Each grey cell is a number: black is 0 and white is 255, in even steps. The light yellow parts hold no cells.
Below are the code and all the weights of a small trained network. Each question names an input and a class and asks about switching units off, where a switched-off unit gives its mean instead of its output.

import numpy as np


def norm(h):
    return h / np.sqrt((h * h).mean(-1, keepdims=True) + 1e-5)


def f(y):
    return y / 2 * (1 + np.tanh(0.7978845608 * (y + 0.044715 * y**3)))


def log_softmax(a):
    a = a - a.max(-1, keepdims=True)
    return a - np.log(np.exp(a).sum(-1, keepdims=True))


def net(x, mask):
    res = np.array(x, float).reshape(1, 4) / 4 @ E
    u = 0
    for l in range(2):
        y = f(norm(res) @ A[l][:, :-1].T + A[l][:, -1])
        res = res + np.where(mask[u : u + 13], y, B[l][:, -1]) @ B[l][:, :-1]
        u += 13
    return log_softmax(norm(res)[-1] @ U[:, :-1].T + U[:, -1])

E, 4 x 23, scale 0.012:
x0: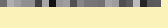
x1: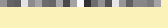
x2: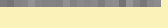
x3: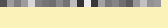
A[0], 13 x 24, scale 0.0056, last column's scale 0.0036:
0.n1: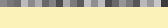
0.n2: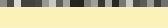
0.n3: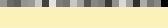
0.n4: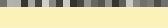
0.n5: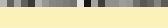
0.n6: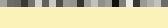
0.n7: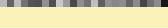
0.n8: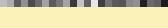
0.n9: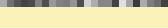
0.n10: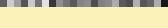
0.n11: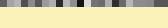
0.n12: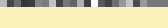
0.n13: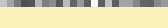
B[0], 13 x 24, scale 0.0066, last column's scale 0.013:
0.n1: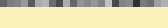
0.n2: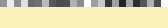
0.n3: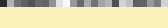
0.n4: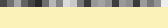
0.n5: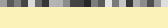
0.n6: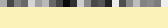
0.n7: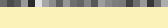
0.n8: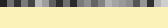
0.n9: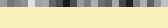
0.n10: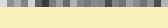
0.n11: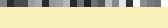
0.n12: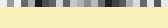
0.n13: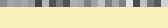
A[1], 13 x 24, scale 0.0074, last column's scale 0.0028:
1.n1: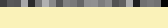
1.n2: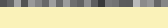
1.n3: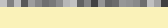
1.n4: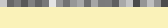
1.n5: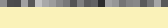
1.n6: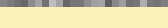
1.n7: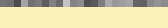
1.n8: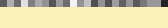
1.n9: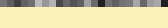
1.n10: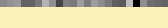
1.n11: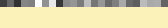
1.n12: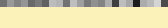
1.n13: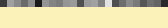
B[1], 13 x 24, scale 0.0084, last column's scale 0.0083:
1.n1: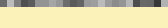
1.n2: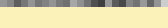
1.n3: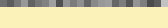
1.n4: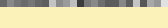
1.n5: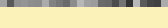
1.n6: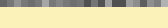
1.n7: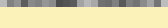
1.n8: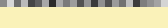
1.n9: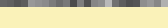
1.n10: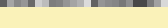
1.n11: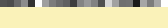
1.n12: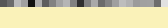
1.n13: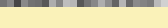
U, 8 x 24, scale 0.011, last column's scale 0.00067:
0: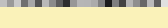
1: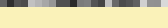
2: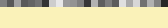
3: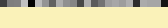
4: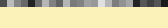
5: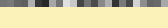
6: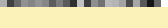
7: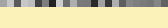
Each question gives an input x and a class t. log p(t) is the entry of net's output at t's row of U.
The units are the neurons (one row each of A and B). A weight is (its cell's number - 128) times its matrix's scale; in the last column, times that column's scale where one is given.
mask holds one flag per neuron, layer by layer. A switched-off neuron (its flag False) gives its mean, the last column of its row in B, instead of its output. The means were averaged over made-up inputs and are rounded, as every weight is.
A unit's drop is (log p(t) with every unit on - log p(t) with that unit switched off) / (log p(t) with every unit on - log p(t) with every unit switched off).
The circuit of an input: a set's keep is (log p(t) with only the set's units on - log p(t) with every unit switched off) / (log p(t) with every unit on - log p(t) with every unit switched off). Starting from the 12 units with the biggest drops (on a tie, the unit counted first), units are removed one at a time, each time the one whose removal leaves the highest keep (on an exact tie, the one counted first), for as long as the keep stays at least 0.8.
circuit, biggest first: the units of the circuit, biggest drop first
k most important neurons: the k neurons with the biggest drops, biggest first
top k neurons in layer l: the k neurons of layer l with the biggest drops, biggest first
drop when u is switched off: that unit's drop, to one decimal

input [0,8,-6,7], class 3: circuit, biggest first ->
(0.n12)
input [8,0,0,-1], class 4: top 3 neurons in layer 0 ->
(0.n11; 0.n6; 0.n8)
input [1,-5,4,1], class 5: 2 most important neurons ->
(0.n11; 0.n4)
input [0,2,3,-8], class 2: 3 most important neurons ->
(0.n12; 0.n5; 0.n6)
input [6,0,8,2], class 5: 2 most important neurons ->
(0.n2; 0.n6)
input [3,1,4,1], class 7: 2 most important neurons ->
(0.n11; 0.n5)
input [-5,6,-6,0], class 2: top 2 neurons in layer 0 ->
(0.n2; 0.n8)
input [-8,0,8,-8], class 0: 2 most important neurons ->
(0.n6; 0.n11)
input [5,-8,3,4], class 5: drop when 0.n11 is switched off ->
0.1
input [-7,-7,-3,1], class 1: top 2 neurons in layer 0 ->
(0.n11; 0.n10)
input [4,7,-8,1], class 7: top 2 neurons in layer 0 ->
(0.n11; 0.n5)
